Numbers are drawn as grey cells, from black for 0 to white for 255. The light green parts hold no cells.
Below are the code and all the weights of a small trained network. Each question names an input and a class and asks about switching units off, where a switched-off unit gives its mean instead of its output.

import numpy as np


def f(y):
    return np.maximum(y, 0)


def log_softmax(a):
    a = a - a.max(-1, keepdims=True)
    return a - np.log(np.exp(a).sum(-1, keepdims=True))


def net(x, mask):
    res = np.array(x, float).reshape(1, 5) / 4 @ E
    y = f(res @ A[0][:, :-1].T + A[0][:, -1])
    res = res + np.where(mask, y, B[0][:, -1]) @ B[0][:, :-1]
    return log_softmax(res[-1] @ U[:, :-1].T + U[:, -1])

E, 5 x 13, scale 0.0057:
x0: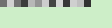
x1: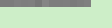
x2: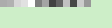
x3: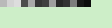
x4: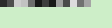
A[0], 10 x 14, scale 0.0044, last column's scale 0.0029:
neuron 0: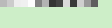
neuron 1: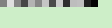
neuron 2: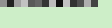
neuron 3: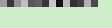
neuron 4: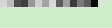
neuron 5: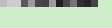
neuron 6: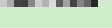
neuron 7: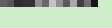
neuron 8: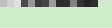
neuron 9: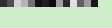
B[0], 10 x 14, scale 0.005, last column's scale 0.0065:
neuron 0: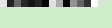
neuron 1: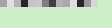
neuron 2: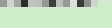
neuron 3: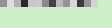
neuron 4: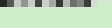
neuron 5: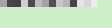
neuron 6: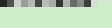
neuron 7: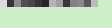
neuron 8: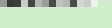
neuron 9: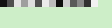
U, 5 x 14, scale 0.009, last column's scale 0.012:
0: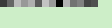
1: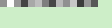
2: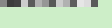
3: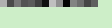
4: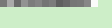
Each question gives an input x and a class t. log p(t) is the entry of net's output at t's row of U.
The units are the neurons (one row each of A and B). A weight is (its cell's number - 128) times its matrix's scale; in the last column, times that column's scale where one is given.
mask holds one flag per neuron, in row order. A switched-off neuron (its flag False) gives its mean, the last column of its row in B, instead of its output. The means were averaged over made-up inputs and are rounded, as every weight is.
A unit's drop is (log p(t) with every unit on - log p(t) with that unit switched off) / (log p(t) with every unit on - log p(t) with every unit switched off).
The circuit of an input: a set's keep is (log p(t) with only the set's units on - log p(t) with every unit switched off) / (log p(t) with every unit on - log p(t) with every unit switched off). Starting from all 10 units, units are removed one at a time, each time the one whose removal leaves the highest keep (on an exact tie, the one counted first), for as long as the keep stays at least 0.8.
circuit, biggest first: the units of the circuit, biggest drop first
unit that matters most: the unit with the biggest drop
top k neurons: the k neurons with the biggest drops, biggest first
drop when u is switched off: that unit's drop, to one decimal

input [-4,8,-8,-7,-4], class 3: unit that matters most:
neuron 7
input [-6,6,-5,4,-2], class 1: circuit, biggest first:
neuron 3; neuron 2
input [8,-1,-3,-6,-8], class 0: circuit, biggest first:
neuron 6; neuron 4
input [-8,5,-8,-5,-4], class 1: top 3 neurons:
neuron 3; neuron 2; neuron 0
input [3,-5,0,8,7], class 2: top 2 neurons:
neuron 8; neuron 5
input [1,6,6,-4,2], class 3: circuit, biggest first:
neuron 0; neuron 5
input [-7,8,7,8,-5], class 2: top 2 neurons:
neuron 5; neuron 8
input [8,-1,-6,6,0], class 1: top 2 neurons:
neuron 1; neuron 0
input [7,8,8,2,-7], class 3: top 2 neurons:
neuron 0; neuron 9
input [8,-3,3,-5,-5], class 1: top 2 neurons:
neuron 1; neuron 9
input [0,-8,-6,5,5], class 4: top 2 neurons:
neuron 0; neuron 9
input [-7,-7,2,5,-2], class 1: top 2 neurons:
neuron 3; neuron 2
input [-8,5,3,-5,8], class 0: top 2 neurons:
neuron 9; neuron 1
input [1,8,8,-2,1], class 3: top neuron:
neuron 0
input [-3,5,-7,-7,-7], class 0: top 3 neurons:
neuron 6; neuron 0; neuron 4
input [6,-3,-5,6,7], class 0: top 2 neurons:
neuron 9; neuron 0
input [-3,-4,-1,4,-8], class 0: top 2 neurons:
neuron 4; neuron 6
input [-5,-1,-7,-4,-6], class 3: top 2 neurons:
neuron 7; neuron 9
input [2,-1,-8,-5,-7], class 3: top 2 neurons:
neuron 7; neuron 9
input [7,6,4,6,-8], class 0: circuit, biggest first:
neuron 4
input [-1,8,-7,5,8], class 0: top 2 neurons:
neuron 9; neuron 0
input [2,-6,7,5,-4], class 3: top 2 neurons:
neuron 0; neuron 9
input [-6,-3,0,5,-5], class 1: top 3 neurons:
neuron 3; neuron 2; neuron 9
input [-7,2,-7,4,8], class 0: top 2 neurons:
neuron 9; neuron 0
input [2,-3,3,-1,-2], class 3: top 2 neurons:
neuron 0; neuron 9
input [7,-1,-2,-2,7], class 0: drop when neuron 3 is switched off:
0.2
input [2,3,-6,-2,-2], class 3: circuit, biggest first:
neuron 7
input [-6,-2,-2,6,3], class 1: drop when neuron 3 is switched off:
0.7
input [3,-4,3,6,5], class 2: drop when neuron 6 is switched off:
0.1
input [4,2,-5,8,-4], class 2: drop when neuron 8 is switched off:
0.4
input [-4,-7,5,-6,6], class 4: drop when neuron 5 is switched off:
0.3
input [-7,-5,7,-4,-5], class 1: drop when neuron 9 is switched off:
0.1
